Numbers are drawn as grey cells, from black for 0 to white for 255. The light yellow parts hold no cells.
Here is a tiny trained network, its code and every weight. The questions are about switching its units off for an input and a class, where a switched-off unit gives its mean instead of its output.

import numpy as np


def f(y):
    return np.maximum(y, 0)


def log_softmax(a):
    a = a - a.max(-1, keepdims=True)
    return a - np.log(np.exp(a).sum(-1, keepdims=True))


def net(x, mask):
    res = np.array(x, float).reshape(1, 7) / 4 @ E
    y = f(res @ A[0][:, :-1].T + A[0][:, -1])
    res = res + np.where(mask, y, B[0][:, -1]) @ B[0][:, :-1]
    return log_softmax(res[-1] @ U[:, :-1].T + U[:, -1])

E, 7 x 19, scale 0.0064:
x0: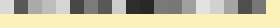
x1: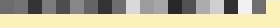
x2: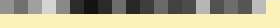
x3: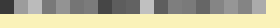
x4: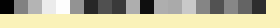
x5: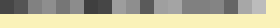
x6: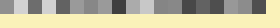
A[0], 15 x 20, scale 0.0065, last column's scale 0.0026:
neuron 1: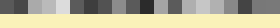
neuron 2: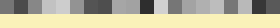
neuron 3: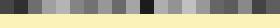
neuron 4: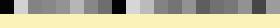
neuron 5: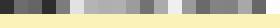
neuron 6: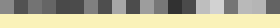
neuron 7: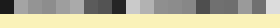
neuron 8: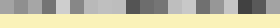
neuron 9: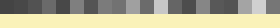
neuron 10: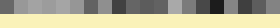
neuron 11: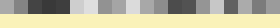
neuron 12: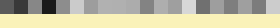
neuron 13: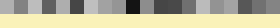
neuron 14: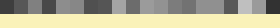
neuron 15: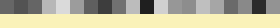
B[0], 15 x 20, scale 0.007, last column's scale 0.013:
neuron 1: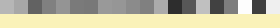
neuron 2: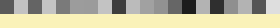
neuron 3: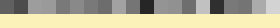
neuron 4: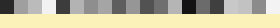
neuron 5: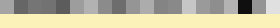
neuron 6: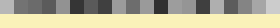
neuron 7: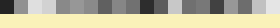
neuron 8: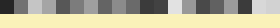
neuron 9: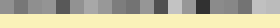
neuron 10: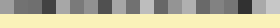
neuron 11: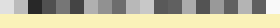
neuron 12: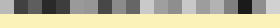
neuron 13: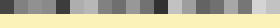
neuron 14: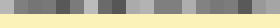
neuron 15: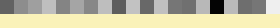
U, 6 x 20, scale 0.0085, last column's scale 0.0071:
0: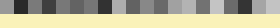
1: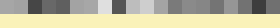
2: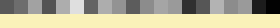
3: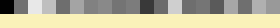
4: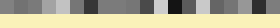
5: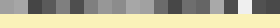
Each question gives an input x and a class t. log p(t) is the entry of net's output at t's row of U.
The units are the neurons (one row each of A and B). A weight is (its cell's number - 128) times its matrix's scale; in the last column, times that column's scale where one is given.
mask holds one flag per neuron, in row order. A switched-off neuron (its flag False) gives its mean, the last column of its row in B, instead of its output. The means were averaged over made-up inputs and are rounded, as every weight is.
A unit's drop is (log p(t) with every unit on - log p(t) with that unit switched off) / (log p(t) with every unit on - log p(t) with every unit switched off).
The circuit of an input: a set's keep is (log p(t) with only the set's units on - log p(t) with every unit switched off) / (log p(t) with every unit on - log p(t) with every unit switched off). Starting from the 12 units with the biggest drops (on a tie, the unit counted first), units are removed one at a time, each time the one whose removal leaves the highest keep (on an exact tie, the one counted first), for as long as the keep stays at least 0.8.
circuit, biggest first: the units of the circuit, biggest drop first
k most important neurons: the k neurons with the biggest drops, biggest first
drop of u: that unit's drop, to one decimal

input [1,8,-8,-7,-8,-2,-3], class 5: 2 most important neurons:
[neuron 11; neuron 6]
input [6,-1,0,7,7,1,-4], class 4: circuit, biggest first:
[neuron 1]
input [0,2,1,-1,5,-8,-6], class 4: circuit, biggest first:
[neuron 1; neuron 4; neuron 9]
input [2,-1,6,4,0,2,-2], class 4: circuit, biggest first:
[neuron 1; neuron 8]
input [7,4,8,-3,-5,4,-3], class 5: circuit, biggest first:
[neuron 1; neuron 6]
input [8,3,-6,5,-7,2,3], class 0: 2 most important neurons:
[neuron 1; neuron 2]
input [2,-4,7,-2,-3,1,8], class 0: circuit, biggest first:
[neuron 4; neuron 15]
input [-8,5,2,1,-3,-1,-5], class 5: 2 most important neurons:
[neuron 11; neuron 8]
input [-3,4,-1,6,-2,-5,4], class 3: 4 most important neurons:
[neuron 4; neuron 7; neuron 1; neuron 12]
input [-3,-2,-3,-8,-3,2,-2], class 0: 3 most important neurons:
[neuron 2; neuron 15; neuron 1]
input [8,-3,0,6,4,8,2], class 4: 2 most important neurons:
[neuron 1; neuron 4]
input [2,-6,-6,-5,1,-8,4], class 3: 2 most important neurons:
[neuron 8; neuron 6]
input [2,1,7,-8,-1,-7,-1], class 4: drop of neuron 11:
0.5
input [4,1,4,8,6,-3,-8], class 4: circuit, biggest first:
[neuron 1]
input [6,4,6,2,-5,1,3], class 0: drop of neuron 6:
0.2
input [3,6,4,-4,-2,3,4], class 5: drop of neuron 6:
0.1
